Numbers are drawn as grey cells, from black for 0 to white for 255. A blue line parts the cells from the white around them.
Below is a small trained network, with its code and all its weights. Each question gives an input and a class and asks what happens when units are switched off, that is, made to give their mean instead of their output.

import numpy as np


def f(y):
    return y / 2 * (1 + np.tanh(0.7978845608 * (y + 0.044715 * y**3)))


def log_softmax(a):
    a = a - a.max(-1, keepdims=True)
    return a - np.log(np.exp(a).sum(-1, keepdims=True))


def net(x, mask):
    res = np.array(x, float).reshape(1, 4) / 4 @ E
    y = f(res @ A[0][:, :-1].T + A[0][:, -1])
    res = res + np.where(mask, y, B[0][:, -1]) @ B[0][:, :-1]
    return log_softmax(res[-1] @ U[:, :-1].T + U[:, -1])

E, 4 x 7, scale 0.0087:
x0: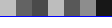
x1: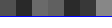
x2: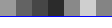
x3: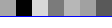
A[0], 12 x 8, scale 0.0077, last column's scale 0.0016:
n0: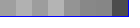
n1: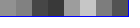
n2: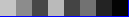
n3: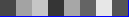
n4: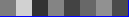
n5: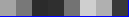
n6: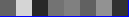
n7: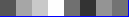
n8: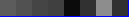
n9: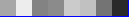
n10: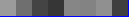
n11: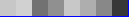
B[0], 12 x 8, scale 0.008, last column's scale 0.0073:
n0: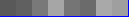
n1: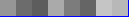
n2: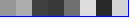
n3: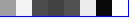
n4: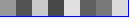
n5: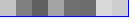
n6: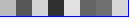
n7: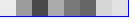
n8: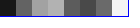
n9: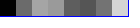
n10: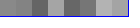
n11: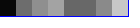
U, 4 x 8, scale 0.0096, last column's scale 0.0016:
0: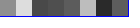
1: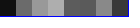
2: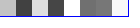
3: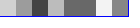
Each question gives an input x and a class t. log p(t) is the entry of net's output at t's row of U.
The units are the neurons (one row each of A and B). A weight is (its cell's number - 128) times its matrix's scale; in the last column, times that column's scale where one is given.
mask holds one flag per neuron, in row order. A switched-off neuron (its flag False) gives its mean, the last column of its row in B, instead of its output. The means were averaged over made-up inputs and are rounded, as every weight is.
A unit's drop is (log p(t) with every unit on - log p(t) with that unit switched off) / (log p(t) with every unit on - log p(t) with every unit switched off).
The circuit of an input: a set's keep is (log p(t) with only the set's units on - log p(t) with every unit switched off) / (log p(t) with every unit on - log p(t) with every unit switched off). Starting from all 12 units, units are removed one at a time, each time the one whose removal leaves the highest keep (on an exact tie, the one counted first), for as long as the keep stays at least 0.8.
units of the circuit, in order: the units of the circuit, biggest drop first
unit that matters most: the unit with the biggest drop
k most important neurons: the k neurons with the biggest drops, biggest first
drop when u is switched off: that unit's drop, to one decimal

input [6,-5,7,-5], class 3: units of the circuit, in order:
(n5)
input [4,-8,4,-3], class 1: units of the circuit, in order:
(n9, n11)
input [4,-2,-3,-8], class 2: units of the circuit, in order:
(n4, n6)
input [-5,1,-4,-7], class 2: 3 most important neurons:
(n6, n4, n2)
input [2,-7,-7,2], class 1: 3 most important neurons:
(n9, n11, n5)
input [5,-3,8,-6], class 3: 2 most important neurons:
(n5, n1)
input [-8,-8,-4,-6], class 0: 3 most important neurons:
(n3, n8, n7)
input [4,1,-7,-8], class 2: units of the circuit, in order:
(n4, n6)
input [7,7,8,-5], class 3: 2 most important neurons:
(n5, n3)
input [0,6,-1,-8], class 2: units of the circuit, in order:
(n6, n4)
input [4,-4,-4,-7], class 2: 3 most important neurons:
(n4, n6, n3)
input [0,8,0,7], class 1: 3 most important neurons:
(n8, n6, n4)
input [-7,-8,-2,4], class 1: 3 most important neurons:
(n9, n11, n2)
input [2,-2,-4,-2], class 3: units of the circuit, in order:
(n7)
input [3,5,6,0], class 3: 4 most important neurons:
(n5, n9, n11, n3)
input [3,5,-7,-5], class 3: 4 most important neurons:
(n7, n9, n11, n3)
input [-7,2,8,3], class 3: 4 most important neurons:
(n5, n1, n2, n10)
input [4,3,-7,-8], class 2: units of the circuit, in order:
(n4, n6)
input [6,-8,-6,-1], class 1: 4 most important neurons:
(n9, n11, n3, n0)
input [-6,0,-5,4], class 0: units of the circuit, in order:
(n3)
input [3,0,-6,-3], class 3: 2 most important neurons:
(n7, n3)
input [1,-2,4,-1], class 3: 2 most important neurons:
(n3, n8)
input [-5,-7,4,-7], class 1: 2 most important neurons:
(n9, n11)
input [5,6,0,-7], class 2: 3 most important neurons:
(n4, n6, n3)
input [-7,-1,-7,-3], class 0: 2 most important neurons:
(n3, n5)
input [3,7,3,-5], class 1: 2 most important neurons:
(n8, n3)
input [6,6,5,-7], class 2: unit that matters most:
n4
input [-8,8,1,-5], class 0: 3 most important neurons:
(n3, n9, n11)
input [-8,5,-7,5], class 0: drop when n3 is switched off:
0.8
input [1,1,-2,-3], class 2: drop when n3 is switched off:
0.4
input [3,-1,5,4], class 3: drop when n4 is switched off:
0.3
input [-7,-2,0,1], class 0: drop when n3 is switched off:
0.3
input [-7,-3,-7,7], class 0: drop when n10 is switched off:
0.0
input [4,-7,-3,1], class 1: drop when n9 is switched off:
0.1
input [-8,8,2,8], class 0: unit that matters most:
n3
